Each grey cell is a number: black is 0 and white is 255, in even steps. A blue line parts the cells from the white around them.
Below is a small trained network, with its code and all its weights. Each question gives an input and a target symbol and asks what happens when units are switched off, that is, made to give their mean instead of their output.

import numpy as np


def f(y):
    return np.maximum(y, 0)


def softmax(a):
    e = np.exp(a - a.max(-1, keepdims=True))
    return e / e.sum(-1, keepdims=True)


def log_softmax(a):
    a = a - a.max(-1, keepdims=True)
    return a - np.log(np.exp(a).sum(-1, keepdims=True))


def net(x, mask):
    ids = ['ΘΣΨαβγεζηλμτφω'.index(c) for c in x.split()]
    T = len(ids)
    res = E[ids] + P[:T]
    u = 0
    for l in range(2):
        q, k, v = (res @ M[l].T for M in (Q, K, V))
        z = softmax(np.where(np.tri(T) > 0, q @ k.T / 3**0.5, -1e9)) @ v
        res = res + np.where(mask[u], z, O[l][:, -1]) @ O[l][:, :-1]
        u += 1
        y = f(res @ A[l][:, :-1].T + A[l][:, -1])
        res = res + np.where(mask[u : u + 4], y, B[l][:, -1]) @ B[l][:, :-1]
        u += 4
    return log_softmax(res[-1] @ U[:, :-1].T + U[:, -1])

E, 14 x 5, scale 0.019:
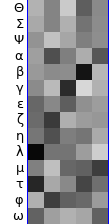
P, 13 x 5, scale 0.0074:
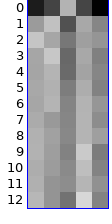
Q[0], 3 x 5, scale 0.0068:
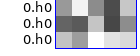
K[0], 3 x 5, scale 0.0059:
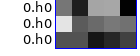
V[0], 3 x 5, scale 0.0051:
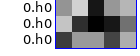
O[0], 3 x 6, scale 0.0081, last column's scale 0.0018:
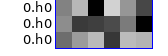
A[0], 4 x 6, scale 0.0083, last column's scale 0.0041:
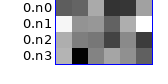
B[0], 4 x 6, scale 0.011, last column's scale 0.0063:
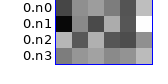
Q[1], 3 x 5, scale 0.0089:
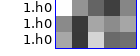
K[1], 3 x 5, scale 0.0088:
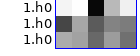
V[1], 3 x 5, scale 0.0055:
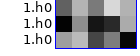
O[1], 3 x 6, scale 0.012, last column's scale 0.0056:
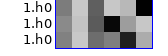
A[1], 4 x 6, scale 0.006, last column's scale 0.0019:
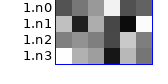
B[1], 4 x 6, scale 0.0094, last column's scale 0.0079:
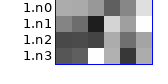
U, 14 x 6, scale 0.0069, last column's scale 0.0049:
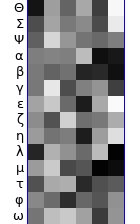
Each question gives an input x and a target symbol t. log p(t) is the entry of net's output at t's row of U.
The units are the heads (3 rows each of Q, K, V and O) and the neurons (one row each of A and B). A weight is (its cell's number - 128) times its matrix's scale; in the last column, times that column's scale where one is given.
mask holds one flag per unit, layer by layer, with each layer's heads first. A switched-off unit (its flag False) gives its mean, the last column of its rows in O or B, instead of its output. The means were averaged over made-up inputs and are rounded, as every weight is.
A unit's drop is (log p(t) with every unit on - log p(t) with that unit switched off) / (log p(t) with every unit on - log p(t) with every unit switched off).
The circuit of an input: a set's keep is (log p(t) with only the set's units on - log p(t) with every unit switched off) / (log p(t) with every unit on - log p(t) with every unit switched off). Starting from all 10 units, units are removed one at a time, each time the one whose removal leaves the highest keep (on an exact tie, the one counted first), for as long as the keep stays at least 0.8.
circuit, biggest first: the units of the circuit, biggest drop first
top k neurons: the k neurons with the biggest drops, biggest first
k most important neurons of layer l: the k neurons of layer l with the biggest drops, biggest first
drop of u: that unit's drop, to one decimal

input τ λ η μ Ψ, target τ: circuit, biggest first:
(1.h0; 0.h0; 1.n3)
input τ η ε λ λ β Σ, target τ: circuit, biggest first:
(1.h0; 0.h0; 0.n0; 1.n3)
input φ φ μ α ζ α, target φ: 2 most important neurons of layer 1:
(1.n1; 1.n3)
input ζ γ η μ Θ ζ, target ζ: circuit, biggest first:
(1.h0; 0.n1; 0.h0)
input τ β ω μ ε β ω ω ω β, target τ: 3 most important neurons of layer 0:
(0.n1; 0.n0; 0.n2)
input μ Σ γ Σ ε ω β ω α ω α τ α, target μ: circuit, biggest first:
(1.h0; 0.n0)
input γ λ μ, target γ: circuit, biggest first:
(1.h0)
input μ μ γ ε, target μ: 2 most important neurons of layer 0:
(0.n0; 0.n3)
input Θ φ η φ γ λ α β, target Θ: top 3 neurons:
(0.n1; 1.n1; 1.n0)
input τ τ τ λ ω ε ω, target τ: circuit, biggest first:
(1.h0; 1.n1; 0.h0)
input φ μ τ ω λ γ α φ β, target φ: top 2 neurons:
(0.n1; 1.n1)
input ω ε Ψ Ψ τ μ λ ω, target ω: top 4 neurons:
(0.n1; 1.n1; 1.n0; 1.n2)
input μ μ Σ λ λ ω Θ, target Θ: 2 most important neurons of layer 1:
(1.n0; 1.n1)
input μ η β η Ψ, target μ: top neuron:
(0.n1)
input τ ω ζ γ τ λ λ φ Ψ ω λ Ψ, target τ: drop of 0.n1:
-0.1
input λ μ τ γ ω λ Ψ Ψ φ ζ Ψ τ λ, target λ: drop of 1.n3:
0.0
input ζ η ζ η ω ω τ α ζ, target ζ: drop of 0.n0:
-0.1
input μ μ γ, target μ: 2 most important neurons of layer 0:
(0.n0; 0.n3)
